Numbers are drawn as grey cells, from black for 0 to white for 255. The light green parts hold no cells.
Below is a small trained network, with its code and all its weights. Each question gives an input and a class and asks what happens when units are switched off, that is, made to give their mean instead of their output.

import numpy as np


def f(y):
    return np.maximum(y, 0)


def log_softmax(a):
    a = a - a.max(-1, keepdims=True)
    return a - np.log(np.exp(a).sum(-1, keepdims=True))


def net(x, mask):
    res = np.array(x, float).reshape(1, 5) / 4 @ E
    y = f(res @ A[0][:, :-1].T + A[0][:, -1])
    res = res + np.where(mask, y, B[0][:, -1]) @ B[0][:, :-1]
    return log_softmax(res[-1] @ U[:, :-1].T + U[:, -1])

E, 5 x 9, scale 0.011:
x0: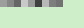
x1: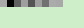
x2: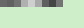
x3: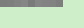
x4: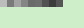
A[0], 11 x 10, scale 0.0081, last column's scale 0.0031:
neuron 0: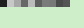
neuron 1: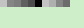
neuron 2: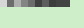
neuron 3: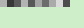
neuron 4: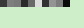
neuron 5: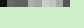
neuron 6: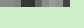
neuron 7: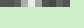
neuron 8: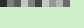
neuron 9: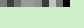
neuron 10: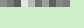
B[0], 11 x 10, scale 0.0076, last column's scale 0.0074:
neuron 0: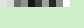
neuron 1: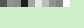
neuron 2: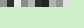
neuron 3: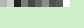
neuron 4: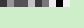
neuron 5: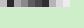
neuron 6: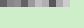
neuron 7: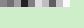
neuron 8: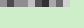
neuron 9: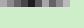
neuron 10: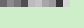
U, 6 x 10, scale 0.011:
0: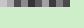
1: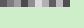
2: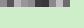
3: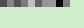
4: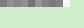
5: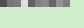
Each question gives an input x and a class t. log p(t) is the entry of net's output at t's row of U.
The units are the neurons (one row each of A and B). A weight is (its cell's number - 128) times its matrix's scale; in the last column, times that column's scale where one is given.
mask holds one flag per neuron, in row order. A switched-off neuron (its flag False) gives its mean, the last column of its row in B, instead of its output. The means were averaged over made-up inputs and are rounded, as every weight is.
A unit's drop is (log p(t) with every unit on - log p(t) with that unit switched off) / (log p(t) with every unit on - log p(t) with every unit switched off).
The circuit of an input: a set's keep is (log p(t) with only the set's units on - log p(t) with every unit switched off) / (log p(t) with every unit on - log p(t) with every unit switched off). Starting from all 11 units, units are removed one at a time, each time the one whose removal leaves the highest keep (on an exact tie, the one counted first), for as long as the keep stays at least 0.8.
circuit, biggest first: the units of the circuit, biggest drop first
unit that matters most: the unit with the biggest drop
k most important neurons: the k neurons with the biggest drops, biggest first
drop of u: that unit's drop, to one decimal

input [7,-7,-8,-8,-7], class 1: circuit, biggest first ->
(neuron 1)
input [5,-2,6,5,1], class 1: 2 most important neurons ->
(neuron 7; neuron 4)
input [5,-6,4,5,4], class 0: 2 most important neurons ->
(neuron 0; neuron 4)
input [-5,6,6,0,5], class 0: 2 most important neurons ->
(neuron 3; neuron 9)
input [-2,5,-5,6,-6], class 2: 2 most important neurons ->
(neuron 5; neuron 0)
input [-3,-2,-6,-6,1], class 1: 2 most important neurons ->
(neuron 6; neuron 1)
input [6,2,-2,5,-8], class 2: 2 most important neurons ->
(neuron 5; neuron 8)
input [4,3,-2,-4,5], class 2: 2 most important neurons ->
(neuron 2; neuron 4)
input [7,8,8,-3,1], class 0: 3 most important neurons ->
(neuron 3; neuron 9; neuron 1)
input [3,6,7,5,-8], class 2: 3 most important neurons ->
(neuron 5; neuron 8; neuron 1)
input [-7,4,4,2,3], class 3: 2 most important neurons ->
(neuron 4; neuron 0)
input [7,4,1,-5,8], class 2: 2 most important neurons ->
(neuron 2; neuron 4)
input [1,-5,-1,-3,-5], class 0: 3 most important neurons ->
(neuron 0; neuron 2; neuron 4)
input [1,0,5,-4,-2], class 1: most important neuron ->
(neuron 7)
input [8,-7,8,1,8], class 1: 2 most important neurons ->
(neuron 7; neuron 10)
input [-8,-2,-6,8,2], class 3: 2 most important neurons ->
(neuron 4; neuron 7)
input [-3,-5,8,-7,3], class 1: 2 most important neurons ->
(neuron 7; neuron 3)
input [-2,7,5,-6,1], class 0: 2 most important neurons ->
(neuron 3; neuron 9)
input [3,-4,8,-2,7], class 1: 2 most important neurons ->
(neuron 7; neuron 10)
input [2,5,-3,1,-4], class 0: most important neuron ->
(neuron 3)
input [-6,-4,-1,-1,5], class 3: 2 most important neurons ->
(neuron 4; neuron 5)
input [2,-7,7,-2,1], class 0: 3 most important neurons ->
(neuron 0; neuron 1; neuron 6)
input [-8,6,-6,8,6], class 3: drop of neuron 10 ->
-0.1
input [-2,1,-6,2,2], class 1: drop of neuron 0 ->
0.1
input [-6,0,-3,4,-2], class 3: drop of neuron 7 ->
0.2
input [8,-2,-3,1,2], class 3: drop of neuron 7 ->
0.2
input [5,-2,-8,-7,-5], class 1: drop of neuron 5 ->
0.0
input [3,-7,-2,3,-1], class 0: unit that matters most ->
neuron 0
